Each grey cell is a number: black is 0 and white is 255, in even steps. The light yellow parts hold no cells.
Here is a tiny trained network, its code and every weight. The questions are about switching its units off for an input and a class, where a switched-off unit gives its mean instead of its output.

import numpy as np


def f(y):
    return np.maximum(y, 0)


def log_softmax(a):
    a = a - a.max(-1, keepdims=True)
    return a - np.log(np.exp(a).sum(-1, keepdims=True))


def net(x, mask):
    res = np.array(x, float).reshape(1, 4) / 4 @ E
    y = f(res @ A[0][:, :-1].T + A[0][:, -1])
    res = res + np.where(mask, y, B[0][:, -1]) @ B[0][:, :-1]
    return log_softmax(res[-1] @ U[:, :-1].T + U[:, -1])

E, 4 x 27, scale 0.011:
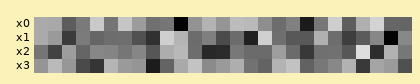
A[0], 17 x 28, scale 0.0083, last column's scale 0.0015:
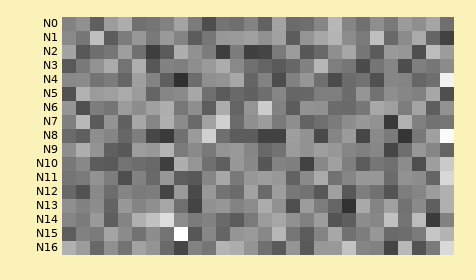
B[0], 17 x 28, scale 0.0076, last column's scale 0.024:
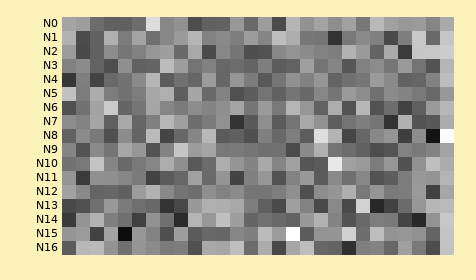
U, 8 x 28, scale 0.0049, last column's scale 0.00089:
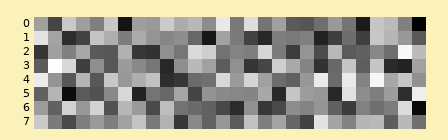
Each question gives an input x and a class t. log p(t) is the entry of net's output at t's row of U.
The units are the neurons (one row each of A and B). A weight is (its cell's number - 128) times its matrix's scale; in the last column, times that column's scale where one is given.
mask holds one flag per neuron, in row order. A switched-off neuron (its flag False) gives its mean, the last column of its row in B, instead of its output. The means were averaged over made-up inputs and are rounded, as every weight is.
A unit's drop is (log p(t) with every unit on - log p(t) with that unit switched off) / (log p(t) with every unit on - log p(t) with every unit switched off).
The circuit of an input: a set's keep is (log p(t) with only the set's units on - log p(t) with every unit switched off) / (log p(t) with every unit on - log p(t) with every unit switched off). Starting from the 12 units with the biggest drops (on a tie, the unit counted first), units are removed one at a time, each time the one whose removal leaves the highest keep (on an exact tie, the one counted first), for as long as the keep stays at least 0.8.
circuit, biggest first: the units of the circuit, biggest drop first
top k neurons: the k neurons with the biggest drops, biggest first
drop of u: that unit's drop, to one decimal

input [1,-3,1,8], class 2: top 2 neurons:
[N13; N14]
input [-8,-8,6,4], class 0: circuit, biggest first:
[N1]
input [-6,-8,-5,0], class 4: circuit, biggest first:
[N8; N15]
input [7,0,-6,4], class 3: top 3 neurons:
[N7; N16; N2]
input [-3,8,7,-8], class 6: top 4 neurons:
[N2; N15; N5; N10]
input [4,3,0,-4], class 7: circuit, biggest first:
[N8; N13; N14]
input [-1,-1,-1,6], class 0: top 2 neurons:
[N8; N1]
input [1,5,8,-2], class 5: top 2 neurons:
[N8; N4]
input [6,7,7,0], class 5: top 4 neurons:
[N4; N13; N6; N11]
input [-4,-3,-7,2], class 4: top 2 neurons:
[N8; N15]
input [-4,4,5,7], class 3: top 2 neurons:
[N15; N3]
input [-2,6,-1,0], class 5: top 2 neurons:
[N8; N14]
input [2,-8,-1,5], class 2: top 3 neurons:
[N14; N13; N6]
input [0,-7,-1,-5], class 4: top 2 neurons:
[N8; N4]
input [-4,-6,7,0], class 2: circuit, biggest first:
[N13]
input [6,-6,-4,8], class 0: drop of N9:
0.3
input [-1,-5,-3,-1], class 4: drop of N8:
0.6
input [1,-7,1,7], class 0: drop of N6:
-0.1
